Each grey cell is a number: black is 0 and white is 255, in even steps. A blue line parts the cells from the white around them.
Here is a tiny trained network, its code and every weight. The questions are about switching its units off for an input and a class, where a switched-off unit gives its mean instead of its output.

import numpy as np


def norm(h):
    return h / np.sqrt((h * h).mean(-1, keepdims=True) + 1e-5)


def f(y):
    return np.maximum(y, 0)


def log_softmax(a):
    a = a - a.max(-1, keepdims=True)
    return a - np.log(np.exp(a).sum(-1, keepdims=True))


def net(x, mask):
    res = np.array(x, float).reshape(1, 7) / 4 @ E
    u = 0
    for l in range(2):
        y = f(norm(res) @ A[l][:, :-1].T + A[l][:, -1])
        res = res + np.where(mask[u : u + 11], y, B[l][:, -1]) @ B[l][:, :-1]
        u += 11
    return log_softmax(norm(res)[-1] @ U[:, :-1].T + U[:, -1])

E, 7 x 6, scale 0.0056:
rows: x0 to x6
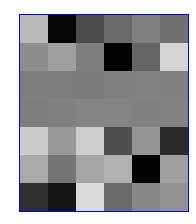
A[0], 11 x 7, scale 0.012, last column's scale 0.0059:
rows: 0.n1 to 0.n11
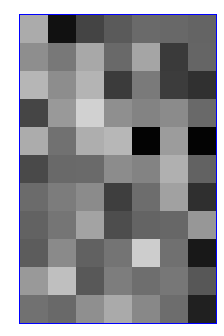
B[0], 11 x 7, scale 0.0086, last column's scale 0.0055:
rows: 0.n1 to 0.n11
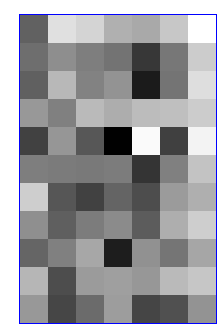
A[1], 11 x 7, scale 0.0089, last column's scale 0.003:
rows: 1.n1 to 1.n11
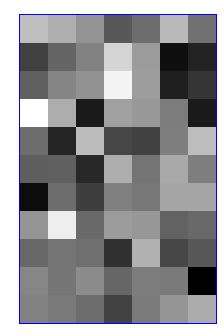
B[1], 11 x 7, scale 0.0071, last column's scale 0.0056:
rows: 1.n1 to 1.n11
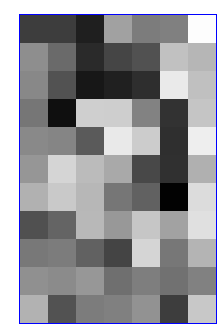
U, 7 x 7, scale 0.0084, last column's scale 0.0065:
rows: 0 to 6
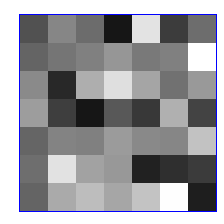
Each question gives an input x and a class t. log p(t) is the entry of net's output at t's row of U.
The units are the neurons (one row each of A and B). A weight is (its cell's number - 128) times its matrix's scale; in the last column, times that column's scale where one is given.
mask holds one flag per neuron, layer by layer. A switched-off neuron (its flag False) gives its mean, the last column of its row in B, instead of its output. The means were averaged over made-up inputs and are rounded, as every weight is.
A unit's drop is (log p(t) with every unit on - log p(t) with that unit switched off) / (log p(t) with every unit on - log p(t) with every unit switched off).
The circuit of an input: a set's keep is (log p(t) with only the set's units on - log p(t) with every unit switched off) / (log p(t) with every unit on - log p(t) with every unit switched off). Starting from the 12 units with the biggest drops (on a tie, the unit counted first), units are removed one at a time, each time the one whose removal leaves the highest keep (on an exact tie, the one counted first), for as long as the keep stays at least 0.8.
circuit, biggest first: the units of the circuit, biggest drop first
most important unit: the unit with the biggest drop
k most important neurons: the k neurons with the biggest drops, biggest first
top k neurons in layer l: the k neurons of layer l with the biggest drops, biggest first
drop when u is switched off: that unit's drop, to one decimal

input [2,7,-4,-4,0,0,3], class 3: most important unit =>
0.n7
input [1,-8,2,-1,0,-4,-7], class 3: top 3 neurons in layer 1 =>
[1.n3; 1.n2; 1.n5]
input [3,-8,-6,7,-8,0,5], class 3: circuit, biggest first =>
[1.n3; 1.n2]
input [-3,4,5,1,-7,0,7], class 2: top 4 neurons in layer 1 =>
[1.n5; 1.n3; 1.n2; 1.n11]
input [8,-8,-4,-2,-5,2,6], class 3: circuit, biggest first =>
[1.n3; 1.n2]
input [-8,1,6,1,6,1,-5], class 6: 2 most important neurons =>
[1.n8; 1.n7]
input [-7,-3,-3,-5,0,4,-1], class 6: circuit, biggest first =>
[0.n4; 1.n7]
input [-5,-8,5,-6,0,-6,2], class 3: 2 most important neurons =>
[1.n3; 0.n5]
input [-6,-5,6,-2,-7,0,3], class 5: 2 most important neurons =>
[1.n7; 1.n6]
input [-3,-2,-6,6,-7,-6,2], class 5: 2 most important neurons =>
[0.n5; 1.n7]
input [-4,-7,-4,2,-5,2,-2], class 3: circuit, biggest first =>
[1.n3; 0.n1]
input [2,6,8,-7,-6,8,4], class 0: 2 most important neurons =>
[0.n5; 0.n3]
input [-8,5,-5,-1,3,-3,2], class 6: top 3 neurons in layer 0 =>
[0.n4; 0.n5; 0.n6]
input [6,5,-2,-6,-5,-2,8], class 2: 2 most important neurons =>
[1.n5; 0.n3]
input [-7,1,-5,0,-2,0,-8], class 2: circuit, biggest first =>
[1.n4; 0.n1; 0.n10]
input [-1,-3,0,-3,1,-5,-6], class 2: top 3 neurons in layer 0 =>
[0.n5; 0.n10; 0.n1]
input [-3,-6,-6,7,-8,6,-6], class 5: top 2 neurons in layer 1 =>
[1.n6; 1.n7]
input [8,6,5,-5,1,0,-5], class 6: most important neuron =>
[0.n1]
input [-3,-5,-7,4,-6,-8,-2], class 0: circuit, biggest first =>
[0.n9; 0.n1]
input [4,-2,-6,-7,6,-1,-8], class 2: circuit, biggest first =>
[1.n4]
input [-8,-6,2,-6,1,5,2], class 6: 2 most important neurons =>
[0.n4; 1.n1]
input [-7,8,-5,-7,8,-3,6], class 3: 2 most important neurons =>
[0.n7; 0.n8]
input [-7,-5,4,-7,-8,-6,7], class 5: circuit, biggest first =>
[1.n7; 0.n6]
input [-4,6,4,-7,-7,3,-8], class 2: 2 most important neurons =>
[1.n4; 0.n10]
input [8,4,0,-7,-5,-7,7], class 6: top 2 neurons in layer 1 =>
[1.n4; 1.n1]
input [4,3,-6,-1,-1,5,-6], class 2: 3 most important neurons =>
[0.n10; 1.n4; 0.n9]
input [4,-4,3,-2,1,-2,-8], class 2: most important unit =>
1.n4
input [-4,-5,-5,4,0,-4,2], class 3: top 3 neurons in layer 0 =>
[0.n1; 0.n5; 0.n11]
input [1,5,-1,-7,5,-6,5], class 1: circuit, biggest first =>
[0.n5; 0.n3]
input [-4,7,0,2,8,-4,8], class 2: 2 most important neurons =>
[1.n5; 0.n5]
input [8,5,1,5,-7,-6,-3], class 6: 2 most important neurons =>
[0.n1; 0.n5]
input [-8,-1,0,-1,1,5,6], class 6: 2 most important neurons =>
[0.n4; 1.n4]
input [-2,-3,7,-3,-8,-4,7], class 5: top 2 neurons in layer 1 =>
[1.n7; 1.n6]
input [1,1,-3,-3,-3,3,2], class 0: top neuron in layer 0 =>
[0.n5]
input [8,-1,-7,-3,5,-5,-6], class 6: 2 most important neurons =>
[0.n1; 1.n8]
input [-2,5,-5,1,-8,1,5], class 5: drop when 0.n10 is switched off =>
0.2
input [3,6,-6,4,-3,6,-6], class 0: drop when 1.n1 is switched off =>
-0.1
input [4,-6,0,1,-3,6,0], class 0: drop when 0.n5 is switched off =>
0.9
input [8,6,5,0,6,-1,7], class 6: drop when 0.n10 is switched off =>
-0.1
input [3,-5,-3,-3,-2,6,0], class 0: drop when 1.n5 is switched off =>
0.0
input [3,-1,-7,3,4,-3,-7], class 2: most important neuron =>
[1.n4]
